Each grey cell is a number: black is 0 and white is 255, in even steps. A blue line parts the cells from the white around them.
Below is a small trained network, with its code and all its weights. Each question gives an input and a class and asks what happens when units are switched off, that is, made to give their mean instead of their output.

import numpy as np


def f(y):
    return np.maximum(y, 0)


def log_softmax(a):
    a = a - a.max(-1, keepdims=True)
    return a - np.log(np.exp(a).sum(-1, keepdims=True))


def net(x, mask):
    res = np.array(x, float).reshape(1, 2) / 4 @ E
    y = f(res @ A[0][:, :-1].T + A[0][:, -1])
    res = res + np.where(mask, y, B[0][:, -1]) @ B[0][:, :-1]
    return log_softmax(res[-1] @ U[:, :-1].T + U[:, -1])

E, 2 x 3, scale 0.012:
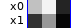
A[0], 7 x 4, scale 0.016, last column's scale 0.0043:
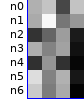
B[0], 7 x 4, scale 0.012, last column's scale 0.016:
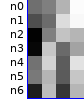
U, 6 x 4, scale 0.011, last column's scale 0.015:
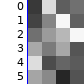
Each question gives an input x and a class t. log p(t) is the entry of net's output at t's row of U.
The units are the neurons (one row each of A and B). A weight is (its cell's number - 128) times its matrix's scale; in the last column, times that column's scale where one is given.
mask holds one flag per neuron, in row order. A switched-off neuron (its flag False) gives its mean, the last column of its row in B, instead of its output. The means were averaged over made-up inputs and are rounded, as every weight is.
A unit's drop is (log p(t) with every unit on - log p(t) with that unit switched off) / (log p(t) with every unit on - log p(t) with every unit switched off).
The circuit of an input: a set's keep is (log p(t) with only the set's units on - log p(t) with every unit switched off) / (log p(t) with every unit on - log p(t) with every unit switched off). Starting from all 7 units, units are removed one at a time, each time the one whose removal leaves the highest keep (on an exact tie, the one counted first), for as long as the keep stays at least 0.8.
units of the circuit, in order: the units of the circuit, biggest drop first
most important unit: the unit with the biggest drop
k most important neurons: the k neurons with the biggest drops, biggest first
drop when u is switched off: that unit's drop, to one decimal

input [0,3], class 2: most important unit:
n6
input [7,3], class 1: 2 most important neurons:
[n1; n0]
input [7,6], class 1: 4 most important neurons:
[n1; n0; n6; n5]
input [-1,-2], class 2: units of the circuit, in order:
[n4; n1; n2]
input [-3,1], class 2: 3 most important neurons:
[n1; n0; n3]
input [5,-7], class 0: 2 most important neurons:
[n6; n5]
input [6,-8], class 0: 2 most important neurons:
[n6; n5]
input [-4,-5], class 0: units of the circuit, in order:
[n1; n6]
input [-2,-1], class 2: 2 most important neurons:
[n1; n0]
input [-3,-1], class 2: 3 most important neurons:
[n1; n0; n3]
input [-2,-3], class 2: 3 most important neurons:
[n4; n1; n2]
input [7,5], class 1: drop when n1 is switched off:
0.7
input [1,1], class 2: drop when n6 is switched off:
0.2
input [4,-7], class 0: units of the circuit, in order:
[n6]
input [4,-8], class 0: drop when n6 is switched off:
0.1
